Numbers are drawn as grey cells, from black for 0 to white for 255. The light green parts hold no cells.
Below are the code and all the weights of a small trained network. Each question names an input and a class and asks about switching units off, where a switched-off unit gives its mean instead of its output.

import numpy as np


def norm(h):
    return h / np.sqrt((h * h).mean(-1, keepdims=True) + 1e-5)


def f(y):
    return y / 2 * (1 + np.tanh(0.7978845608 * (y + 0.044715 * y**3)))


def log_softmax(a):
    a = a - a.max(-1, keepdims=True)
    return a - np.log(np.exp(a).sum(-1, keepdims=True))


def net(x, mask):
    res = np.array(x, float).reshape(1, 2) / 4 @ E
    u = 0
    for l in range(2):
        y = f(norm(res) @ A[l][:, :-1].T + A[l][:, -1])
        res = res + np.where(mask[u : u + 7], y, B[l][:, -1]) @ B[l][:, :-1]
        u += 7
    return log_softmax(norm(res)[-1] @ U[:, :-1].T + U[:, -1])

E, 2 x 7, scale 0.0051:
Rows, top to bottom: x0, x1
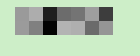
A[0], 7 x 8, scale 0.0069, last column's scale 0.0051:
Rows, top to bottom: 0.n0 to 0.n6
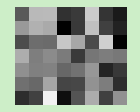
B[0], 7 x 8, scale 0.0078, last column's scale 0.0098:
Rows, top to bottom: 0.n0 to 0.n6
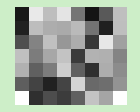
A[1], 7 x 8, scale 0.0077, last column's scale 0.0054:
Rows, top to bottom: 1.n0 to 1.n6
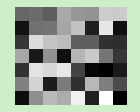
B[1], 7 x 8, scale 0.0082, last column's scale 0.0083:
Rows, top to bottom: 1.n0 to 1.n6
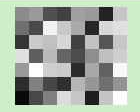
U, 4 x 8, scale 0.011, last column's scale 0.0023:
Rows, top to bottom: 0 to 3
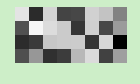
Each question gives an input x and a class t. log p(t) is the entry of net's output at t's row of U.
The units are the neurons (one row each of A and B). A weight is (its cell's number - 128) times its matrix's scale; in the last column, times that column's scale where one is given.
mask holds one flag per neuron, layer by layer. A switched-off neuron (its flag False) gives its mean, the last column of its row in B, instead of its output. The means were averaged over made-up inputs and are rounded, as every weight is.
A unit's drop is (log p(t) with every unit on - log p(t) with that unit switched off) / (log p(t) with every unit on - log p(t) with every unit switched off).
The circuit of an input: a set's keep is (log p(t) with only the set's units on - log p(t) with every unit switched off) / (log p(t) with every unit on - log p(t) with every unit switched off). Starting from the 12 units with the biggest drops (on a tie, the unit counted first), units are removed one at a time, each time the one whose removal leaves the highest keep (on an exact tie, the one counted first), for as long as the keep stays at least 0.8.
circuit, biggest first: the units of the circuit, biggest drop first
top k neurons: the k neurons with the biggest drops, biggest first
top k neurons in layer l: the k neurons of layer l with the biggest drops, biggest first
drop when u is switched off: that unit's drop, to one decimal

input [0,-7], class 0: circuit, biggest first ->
(0.n6)
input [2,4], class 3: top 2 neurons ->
(0.n0, 0.n6)
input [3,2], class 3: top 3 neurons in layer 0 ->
(0.n0, 0.n6, 0.n1)
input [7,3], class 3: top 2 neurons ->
(0.n0, 0.n6)
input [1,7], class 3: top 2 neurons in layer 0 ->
(0.n0, 0.n1)
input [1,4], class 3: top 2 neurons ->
(0.n0, 0.n1)
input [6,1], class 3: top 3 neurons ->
(0.n0, 0.n1, 0.n6)
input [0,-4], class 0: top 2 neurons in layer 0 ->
(0.n6, 0.n5)
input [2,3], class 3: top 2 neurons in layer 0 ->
(0.n0, 0.n6)
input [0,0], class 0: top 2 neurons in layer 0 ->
(0.n1, 0.n0)
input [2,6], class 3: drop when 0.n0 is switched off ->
0.8
